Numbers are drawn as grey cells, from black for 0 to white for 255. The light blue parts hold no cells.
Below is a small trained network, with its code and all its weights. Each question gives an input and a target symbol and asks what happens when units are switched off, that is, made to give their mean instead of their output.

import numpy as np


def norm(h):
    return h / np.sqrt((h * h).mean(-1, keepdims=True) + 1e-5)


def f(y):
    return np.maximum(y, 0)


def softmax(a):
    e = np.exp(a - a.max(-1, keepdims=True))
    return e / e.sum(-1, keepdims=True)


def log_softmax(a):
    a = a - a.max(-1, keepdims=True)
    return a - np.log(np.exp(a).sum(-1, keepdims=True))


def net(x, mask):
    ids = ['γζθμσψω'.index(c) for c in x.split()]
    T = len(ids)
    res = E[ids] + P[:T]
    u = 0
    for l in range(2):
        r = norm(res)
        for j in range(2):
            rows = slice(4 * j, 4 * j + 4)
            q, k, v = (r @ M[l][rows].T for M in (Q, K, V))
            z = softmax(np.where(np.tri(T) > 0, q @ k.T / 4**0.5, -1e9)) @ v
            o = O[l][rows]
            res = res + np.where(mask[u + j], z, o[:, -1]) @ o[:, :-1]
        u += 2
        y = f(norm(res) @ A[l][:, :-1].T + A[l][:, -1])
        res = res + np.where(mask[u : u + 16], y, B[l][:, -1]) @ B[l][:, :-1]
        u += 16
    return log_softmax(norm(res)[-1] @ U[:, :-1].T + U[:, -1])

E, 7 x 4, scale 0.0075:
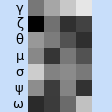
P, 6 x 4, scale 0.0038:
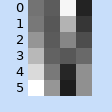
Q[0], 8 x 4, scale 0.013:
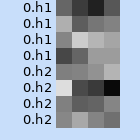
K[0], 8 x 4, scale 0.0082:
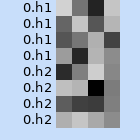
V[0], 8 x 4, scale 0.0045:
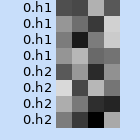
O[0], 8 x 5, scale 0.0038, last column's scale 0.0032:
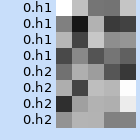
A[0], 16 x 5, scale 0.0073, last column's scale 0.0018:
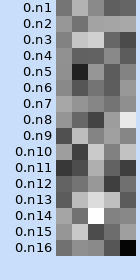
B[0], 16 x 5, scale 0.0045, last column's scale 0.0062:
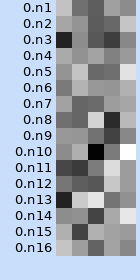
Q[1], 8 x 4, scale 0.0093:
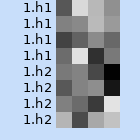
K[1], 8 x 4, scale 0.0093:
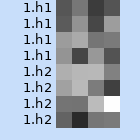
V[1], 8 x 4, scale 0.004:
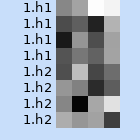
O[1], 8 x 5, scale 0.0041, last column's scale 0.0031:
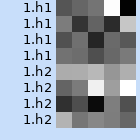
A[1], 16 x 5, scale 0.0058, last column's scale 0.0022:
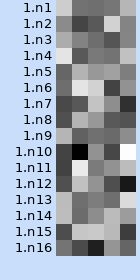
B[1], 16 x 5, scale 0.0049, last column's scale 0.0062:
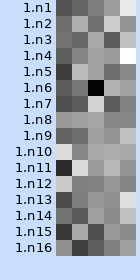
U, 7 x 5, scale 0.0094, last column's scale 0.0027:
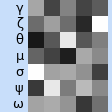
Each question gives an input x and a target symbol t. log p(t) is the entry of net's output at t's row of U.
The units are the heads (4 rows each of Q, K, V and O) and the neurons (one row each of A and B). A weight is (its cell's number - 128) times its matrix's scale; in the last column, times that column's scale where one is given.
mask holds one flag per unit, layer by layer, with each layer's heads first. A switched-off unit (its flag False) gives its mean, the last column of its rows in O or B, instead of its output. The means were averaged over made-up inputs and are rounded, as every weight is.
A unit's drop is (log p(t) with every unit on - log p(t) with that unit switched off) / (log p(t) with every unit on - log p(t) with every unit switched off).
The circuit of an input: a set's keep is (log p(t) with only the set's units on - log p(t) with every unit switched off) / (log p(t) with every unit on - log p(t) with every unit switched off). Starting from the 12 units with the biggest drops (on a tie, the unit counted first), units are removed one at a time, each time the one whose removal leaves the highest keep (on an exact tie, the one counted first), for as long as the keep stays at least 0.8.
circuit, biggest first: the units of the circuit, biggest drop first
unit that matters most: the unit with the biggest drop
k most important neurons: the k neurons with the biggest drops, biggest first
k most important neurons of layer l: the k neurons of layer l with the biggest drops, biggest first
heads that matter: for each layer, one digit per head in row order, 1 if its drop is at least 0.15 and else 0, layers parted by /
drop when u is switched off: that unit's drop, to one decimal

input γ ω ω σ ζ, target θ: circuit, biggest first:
(0.n10 0.n14)
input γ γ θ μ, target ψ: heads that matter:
01 / 00
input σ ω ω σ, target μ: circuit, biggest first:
(1.h2)
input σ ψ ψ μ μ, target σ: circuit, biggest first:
(0.n5 0.h2)
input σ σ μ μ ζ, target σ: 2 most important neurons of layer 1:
(1.n10 1.n12)
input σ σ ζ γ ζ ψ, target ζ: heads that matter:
11 / 00
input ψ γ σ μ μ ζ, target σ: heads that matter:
10 / 00
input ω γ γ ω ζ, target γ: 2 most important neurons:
(0.n14 0.n10)
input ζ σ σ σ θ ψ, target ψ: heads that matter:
11 / 00
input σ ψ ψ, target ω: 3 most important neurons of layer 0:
(0.n5 0.n10 0.n15)
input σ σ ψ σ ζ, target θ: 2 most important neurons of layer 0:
(0.n10 0.n5)
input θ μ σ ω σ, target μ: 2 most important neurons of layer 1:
(1.n10 1.n1)
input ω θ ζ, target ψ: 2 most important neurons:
(1.n11 0.n10)
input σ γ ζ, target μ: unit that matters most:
0.n13
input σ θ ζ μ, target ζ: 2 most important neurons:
(0.n5 0.n8)
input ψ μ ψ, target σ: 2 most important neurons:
(0.n5 0.n6)
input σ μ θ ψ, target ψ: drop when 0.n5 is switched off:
0.4
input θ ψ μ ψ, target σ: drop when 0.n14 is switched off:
0.2
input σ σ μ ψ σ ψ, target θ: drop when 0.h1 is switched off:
0.6
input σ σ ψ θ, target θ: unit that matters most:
0.h2
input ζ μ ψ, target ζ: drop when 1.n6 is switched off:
0.2
